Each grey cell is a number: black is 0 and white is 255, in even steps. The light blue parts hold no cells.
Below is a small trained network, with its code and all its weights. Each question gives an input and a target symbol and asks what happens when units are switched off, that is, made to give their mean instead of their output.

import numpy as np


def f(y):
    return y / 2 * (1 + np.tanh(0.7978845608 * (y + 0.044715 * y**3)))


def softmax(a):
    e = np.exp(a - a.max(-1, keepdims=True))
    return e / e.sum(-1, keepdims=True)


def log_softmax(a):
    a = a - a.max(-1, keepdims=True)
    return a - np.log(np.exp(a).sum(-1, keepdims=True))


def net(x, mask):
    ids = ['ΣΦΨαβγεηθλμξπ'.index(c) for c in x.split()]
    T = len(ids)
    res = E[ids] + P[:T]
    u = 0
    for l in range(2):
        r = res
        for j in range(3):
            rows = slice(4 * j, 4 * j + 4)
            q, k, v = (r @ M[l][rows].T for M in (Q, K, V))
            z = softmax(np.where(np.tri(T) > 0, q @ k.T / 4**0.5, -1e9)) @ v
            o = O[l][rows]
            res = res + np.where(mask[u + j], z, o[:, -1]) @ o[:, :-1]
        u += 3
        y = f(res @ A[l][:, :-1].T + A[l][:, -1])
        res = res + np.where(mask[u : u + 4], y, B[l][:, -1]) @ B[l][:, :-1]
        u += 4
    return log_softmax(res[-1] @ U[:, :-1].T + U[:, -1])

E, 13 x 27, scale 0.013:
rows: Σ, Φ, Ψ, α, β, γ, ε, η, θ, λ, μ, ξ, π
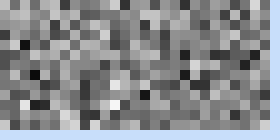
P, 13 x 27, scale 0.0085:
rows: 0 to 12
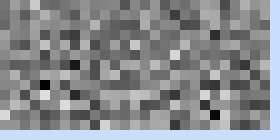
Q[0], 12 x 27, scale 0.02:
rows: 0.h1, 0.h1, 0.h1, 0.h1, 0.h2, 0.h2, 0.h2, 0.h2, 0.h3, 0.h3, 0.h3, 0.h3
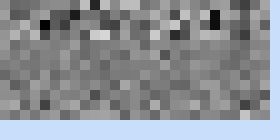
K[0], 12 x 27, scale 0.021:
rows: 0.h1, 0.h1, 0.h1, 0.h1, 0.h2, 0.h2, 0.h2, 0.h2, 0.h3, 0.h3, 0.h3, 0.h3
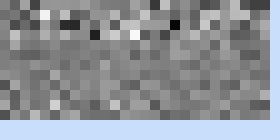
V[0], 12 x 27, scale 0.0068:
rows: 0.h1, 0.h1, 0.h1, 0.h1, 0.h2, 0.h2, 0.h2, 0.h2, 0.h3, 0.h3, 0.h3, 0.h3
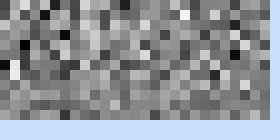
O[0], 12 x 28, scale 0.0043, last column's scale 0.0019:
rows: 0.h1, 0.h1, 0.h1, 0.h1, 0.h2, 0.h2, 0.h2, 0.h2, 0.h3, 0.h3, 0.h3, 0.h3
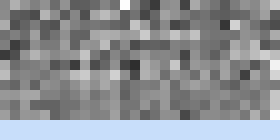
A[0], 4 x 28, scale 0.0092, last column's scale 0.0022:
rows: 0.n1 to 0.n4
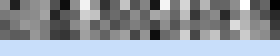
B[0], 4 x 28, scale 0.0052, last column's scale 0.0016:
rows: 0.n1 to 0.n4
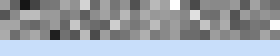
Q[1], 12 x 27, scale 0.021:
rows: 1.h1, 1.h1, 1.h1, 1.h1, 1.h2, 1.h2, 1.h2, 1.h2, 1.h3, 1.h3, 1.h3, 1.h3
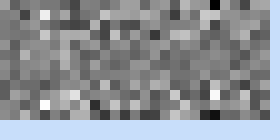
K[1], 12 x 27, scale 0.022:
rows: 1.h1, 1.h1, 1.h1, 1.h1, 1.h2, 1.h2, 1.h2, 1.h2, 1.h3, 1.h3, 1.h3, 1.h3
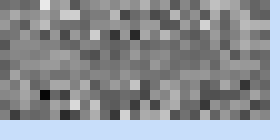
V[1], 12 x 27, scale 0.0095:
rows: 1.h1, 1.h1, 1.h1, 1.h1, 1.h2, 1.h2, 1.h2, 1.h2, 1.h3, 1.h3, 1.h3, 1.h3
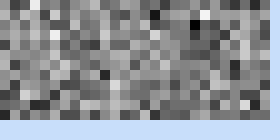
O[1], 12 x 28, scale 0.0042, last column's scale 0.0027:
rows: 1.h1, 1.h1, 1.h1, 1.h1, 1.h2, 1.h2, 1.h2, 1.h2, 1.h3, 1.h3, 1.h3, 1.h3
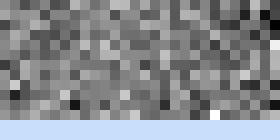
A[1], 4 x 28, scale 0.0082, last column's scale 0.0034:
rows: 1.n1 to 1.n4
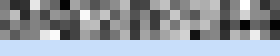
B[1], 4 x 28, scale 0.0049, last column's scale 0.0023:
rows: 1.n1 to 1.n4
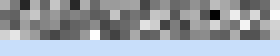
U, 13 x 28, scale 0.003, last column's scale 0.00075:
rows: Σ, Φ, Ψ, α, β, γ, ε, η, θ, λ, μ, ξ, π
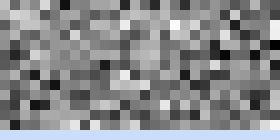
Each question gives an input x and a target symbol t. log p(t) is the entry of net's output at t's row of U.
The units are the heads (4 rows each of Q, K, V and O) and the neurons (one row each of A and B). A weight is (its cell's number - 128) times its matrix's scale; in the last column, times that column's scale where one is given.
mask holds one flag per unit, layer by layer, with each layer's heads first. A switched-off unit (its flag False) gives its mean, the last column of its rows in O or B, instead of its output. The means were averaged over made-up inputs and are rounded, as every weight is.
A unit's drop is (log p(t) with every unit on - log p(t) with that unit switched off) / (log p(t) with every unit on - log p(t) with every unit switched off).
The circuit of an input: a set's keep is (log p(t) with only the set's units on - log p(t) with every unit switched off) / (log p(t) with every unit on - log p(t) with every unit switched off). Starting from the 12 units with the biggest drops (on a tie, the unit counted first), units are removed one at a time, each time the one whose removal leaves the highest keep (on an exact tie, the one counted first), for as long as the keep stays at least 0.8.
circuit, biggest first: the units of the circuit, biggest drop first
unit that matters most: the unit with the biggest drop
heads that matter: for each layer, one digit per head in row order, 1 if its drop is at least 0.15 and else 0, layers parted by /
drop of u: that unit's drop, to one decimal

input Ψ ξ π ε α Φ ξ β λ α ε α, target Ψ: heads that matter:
100 / 000
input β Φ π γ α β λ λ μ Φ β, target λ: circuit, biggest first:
[1.h3 1.h1]
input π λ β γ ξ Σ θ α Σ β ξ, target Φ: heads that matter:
100 / 001
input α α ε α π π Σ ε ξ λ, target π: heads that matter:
000 / 101
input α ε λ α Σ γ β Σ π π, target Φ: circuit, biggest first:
[1.h3 0.h1]
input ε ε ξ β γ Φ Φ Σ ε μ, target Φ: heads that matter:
100 / 001
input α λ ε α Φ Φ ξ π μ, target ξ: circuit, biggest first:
[0.h1 1.h2]
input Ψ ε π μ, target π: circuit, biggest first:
[1.h1 1.h3 0.h2]
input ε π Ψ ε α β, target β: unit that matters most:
1.n2
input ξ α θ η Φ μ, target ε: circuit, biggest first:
[1.h1 0.h1]
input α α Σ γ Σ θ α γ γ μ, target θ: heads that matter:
100 / 101
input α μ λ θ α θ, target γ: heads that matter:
100 / 101
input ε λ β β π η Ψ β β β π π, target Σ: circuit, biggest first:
[1.h3 0.h1]
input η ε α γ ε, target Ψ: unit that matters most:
0.h1
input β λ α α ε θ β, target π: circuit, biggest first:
[1.h1 1.h3]
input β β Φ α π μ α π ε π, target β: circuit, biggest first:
[1.h3 0.h1]
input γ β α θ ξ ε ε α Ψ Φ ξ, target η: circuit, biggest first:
[0.h1 1.h3]
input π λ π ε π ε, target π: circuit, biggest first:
[1.h1 1.h3]
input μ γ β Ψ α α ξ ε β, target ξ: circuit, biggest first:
[0.h1 1.h2]
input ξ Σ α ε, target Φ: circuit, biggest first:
[1.h3]
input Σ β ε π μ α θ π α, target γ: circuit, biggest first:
[1.h1 1.h3]
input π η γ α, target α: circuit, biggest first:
[0.n3 1.h2 0.h2]
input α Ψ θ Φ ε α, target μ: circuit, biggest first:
[1.h3 1.h1]
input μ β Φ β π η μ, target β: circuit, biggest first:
[1.h3 1.h1]
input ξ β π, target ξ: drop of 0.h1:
0.6
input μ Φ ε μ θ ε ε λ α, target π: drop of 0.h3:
0.1
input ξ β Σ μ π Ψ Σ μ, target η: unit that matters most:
0.h1
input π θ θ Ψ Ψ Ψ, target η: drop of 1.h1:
0.2
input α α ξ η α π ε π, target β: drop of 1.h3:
0.6
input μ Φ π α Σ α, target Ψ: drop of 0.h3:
0.0
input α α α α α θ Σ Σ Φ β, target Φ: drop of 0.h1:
0.2
